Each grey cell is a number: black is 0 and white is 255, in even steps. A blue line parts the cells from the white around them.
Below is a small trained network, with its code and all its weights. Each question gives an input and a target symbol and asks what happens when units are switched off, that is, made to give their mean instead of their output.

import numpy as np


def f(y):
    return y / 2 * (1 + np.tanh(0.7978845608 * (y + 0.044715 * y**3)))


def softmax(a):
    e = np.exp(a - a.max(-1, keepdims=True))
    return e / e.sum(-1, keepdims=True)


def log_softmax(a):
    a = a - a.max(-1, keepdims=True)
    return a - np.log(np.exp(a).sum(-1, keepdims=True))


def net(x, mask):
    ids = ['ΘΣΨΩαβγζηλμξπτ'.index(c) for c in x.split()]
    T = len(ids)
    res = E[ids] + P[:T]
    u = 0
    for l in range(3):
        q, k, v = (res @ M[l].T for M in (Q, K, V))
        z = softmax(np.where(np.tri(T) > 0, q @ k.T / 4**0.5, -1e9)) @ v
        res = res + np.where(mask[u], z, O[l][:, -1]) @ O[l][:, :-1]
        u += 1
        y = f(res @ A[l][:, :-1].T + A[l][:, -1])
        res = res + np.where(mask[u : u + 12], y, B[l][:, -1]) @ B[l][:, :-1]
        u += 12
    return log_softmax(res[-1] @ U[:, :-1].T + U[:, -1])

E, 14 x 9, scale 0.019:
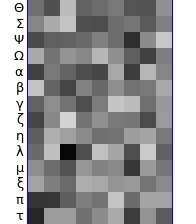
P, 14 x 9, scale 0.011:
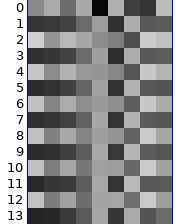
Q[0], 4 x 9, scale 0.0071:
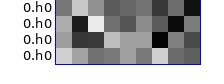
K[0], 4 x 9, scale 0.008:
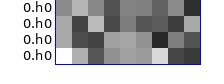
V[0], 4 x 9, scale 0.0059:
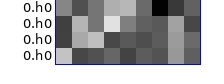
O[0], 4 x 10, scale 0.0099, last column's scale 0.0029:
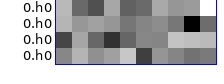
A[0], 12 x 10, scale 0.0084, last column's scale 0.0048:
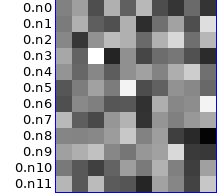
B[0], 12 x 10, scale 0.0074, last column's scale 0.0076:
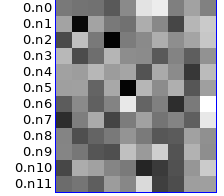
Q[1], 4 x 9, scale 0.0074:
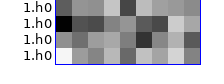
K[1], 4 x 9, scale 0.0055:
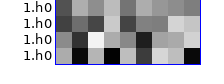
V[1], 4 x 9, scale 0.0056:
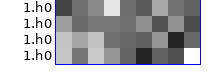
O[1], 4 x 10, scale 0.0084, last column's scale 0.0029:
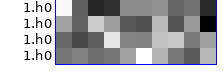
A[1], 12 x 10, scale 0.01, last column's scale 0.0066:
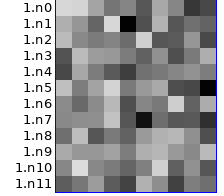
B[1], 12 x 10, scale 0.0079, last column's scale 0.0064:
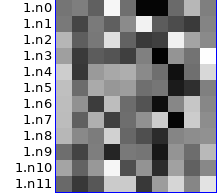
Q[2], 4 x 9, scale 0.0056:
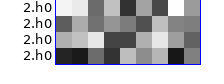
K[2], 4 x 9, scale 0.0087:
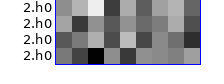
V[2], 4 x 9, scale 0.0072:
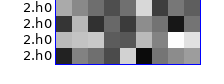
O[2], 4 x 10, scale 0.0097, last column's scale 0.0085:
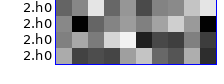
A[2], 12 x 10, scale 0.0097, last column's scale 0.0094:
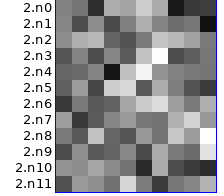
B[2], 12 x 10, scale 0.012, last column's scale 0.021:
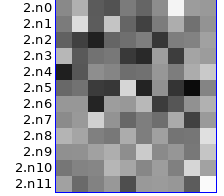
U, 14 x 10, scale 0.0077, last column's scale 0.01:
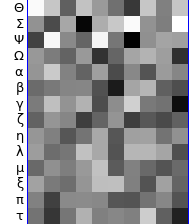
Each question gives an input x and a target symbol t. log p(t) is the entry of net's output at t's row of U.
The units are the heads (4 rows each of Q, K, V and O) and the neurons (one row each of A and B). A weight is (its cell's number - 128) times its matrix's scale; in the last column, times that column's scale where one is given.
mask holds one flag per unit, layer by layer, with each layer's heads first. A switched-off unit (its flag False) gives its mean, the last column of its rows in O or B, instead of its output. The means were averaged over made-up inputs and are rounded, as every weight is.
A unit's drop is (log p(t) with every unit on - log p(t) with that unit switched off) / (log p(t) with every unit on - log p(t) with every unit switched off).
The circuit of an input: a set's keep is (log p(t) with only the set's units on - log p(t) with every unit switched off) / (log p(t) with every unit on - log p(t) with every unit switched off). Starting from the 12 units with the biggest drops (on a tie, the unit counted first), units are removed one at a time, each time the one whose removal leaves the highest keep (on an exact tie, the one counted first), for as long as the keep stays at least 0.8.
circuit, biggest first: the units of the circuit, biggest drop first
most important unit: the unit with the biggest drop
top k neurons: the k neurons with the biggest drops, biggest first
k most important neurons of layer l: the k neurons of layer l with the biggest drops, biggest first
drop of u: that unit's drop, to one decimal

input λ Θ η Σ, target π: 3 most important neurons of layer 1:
[1.n3, 1.n2, 1.n7]
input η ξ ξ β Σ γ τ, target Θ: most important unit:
0.n6
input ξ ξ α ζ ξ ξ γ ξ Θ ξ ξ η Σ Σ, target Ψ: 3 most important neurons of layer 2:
[2.n2, 2.n11, 2.n10]
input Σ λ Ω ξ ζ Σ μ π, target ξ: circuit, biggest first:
[2.n6, 2.h0]
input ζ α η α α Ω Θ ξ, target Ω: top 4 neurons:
[1.n11, 2.n3, 2.n0, 2.n4]
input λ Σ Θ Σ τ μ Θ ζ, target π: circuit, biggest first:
[1.h0, 1.n3, 2.h0]
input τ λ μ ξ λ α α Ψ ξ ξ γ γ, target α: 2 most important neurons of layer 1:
[1.n4, 1.n7]
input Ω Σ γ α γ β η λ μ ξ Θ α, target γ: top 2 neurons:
[0.n0, 1.n2]
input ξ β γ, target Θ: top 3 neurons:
[0.n6, 0.n1, 0.n7]
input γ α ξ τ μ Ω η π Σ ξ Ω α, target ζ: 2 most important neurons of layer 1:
[1.n11, 1.n10]
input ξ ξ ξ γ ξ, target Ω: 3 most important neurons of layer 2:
[2.n4, 2.n1, 2.n3]
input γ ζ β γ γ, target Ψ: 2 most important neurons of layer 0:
[0.n7, 0.n1]
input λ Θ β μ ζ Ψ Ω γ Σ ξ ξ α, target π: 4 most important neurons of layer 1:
[1.n2, 1.n3, 1.n4, 1.n7]
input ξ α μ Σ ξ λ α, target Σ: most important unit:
0.h0
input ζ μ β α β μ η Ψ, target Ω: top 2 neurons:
[1.n11, 2.n3]
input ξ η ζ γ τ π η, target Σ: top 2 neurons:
[0.n7, 1.n10]
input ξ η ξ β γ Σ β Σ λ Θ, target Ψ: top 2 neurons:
[0.n6, 0.n0]
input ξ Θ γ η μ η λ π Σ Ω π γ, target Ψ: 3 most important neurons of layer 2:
[2.n2, 2.n11, 2.n10]
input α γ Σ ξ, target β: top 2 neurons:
[2.n1, 0.n10]
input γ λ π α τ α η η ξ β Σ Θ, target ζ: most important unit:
1.n11
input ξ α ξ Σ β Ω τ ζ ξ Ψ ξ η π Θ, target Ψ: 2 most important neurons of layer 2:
[2.n2, 2.n11]
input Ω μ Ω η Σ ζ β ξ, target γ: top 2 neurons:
[0.n0, 1.n2]
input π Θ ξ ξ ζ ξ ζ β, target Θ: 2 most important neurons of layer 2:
[2.n0, 2.n4]
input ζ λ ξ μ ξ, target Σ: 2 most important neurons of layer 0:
[0.n1, 0.n7]
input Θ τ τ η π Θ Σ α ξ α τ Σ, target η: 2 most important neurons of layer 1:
[1.n2, 1.n11]
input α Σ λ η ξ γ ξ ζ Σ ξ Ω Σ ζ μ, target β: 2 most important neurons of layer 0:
[0.n10, 0.n1]
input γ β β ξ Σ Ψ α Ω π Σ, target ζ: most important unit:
1.n11
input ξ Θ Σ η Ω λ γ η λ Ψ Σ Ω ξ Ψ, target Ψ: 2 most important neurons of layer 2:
[2.n2, 2.n11]
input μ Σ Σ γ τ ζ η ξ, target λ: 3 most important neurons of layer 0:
[0.n6, 0.n0, 0.n4]
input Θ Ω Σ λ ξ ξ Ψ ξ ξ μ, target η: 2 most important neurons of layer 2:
[2.n0, 2.n5]
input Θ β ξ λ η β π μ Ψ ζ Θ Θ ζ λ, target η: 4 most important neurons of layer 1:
[1.n2, 1.n3, 1.n11, 1.n4]
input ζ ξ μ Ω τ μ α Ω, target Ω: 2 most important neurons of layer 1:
[1.n11, 1.n4]
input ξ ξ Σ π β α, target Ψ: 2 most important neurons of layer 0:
[0.n6, 0.n0]
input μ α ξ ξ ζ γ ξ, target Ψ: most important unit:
0.n1
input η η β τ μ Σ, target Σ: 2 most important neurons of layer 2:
[2.n6, 2.n1]
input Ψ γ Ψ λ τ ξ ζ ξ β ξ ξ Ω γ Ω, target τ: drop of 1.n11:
0.2
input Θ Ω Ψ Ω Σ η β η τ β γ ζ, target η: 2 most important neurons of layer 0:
[0.n7, 0.n2]
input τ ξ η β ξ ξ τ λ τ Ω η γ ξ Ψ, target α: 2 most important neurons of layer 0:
[0.n0, 0.n6]
